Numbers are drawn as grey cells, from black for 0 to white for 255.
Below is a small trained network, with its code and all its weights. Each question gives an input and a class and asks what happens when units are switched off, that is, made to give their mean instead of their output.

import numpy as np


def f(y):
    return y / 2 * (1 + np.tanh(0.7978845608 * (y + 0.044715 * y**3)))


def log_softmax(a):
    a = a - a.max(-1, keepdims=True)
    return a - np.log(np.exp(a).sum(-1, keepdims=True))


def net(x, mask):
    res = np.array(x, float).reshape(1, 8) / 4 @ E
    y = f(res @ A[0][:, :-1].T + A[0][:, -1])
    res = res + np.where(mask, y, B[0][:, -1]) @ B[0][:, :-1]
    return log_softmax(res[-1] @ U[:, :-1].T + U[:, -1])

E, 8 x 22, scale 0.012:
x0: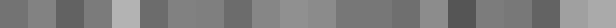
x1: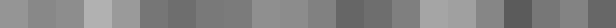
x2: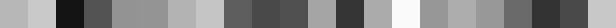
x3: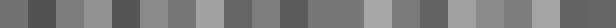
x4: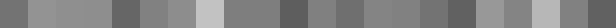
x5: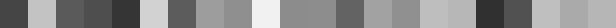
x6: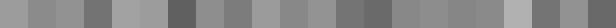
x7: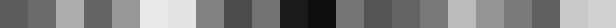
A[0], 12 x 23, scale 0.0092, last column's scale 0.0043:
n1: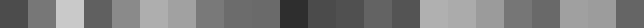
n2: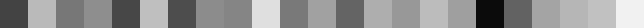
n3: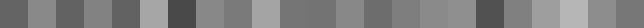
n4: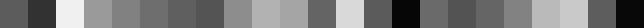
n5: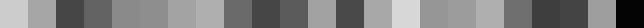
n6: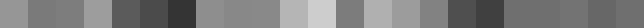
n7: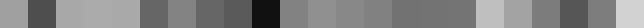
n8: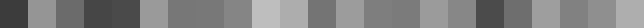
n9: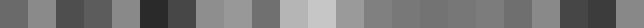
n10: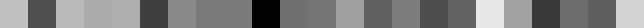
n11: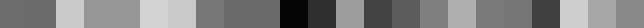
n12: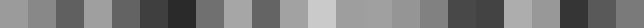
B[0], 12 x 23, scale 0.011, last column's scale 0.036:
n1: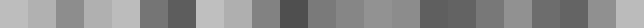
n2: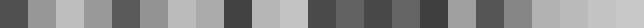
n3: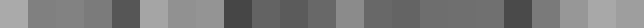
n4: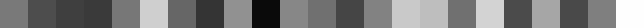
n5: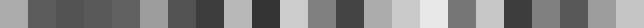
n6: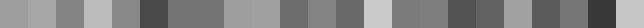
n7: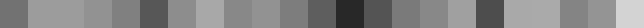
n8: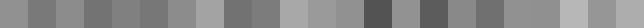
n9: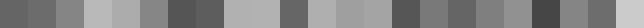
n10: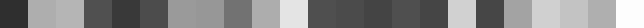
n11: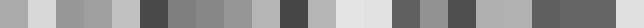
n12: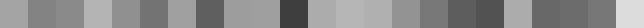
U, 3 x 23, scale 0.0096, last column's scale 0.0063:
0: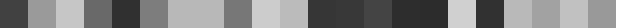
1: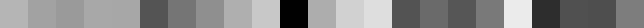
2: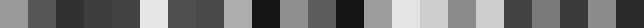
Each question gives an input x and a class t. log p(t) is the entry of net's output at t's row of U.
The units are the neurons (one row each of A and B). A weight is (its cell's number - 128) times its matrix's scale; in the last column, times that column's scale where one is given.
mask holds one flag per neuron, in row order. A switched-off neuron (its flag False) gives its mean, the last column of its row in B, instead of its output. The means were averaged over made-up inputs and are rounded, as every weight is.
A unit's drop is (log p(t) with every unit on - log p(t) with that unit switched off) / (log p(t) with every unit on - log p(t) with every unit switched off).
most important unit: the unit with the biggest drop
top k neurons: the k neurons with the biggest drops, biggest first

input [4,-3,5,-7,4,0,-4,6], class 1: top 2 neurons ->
(n11; n4)
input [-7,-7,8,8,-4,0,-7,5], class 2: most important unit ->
n5
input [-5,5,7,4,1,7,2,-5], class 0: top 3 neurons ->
(n2; n4; n8)
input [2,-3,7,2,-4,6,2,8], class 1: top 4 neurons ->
(n11; n4; n10; n1)
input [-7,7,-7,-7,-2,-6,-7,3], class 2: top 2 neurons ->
(n4; n2)
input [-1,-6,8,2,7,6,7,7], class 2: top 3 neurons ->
(n5; n10; n12)
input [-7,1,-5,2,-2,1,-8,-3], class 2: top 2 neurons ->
(n4; n11)
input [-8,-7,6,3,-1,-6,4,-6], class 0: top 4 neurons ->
(n10; n4; n11; n7)
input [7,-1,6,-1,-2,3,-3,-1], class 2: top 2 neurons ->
(n5; n10)
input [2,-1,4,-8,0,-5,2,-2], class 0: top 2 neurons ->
(n4; n10)
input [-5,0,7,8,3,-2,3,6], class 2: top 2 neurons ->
(n5; n12)
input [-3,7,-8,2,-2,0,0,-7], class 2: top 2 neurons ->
(n4; n11)
